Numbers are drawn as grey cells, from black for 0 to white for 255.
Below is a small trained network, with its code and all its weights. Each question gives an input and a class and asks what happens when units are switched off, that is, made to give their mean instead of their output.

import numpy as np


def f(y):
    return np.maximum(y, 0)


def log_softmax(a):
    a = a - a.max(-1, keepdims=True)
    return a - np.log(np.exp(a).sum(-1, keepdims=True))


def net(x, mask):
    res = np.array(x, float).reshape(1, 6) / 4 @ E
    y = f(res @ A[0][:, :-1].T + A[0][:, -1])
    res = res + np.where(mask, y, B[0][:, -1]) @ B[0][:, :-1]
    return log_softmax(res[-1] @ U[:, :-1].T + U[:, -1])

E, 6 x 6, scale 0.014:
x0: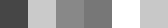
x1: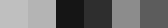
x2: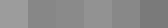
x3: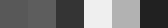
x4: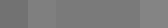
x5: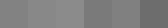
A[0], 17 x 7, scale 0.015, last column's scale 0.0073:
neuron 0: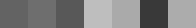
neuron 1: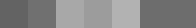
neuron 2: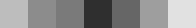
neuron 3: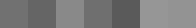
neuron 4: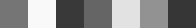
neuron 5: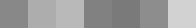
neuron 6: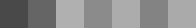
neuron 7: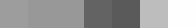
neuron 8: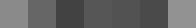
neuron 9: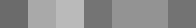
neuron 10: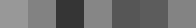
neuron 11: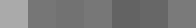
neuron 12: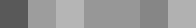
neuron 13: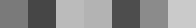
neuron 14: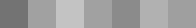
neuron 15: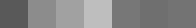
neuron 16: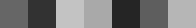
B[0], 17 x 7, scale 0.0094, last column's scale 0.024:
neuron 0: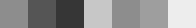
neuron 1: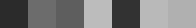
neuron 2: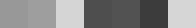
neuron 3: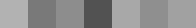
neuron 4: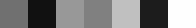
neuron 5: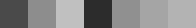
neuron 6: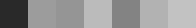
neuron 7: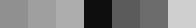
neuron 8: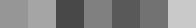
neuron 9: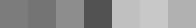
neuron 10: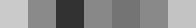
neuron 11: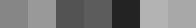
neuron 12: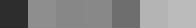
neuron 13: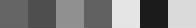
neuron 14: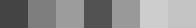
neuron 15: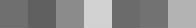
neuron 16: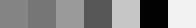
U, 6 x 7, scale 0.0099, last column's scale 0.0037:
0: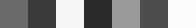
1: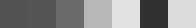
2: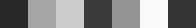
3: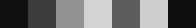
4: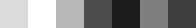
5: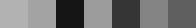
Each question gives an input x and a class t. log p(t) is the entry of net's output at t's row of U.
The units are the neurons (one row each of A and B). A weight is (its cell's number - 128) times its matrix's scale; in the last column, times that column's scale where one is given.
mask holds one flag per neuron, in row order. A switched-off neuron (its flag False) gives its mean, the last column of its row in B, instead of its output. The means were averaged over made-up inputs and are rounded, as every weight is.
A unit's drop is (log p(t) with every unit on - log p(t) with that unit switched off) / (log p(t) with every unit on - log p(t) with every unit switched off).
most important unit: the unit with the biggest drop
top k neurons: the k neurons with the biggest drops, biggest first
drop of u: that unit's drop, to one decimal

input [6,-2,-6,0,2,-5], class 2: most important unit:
neuron 0
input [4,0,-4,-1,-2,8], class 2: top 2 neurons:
neuron 16; neuron 13
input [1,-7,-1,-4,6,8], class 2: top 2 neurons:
neuron 4; neuron 14
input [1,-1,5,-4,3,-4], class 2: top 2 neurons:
neuron 4; neuron 16
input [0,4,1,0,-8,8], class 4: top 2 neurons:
neuron 13; neuron 16
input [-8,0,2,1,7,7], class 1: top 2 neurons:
neuron 16; neuron 13
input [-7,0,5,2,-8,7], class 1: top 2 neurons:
neuron 16; neuron 13
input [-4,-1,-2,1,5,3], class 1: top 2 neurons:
neuron 7; neuron 2
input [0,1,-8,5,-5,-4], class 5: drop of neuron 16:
0.2
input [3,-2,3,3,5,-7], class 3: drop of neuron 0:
0.0
